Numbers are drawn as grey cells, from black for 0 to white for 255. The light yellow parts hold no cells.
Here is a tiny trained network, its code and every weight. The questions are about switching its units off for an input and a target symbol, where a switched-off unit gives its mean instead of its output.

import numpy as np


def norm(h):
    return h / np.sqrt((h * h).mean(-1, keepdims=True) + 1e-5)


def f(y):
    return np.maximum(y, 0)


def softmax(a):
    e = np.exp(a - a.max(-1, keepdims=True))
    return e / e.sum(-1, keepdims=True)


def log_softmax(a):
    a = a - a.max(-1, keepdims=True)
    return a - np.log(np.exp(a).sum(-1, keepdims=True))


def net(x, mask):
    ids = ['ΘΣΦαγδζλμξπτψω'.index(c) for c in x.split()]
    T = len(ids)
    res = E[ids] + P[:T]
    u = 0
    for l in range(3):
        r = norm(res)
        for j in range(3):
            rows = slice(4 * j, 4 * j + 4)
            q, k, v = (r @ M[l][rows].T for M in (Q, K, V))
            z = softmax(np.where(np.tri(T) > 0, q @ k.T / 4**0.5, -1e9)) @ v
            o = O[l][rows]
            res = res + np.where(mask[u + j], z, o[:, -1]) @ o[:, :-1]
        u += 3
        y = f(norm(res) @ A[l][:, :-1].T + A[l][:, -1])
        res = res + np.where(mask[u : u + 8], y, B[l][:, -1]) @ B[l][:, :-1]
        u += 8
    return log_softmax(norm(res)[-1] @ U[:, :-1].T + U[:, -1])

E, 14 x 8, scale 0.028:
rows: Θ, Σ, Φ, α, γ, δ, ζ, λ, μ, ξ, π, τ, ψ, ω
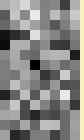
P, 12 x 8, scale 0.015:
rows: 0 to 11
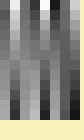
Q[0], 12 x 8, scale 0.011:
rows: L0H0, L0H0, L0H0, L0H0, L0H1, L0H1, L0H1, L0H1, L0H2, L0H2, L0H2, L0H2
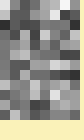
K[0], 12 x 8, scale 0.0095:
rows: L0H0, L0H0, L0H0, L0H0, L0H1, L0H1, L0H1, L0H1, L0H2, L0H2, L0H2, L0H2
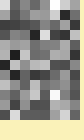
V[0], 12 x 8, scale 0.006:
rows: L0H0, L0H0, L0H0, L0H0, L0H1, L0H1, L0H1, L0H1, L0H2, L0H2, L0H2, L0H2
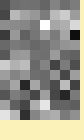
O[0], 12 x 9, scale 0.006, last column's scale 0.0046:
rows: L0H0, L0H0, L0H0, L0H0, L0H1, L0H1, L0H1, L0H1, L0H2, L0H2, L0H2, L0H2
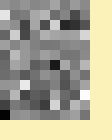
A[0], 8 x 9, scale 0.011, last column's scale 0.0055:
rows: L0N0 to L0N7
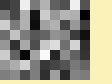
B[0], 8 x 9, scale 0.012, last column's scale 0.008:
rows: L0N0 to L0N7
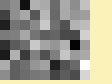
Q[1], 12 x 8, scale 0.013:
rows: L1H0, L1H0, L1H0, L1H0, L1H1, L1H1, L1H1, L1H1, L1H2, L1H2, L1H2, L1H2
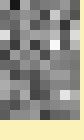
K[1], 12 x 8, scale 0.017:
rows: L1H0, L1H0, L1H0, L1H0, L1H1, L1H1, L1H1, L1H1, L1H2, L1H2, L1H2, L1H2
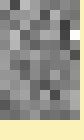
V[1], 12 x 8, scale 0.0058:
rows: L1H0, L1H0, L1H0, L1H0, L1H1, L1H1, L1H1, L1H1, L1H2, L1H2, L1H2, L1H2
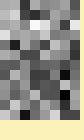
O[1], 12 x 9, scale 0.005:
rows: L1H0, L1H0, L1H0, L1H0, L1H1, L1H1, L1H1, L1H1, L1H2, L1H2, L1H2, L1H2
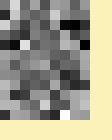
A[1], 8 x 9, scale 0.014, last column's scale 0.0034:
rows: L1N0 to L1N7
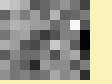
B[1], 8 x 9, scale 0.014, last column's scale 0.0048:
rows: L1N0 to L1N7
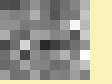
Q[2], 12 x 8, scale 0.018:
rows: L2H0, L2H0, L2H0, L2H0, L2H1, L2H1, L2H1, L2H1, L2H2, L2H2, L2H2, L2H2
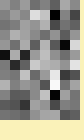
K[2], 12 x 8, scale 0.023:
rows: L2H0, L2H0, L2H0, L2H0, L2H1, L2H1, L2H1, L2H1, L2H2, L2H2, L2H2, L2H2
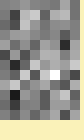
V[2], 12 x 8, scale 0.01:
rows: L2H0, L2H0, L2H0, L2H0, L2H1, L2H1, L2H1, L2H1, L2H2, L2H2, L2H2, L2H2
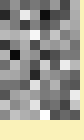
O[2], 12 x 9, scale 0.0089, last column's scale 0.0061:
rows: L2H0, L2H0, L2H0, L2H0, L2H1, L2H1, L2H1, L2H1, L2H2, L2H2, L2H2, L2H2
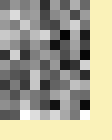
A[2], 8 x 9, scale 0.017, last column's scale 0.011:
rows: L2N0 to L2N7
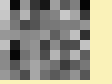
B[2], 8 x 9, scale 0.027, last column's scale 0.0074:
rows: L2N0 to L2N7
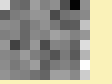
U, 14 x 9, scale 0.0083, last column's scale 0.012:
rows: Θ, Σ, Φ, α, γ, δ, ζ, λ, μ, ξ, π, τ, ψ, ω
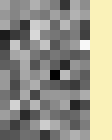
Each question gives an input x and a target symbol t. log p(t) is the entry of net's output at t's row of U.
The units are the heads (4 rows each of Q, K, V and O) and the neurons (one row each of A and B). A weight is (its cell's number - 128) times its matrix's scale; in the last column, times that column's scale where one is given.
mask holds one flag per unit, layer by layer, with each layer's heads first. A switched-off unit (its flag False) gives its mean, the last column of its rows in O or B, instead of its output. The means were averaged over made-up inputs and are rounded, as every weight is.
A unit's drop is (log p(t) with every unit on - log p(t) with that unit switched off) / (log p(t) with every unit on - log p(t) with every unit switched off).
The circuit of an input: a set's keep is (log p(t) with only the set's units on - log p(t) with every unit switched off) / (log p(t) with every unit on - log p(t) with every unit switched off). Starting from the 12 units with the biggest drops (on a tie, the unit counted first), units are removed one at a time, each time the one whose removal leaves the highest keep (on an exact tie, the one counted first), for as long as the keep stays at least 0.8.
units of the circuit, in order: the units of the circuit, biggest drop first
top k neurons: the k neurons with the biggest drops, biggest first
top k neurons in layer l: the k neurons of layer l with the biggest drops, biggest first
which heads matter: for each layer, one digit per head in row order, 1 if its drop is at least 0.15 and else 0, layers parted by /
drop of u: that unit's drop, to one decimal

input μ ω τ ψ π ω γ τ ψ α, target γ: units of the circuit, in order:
L2H1, L2N4
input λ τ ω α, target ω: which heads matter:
000 / 000 / 101
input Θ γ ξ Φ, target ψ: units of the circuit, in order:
L2H2, L2H0
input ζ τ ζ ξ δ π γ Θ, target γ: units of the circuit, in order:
L1N2, L2N4, L0N2
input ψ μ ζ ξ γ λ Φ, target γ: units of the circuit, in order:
L2N4, L1N2
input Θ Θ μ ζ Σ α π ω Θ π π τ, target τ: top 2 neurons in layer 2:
L2N2, L2N7
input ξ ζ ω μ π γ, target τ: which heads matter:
000 / 000 / 001
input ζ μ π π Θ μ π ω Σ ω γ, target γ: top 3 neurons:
L0N0, L2N4, L0N7
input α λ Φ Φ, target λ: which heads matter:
111 / 100 / 101
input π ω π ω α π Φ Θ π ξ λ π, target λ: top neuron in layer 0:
L0N1
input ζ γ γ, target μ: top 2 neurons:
L0N2, L0N5
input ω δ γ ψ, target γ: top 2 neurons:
L0N2, L2N4
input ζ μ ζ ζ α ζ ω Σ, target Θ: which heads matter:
100 / 000 / 100
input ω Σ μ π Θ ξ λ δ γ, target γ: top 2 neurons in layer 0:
L0N0, L0N7
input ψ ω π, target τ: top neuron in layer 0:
L0N4
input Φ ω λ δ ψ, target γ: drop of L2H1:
-0.1
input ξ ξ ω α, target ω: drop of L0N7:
0.0
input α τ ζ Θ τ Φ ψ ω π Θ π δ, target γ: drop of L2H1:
1.2
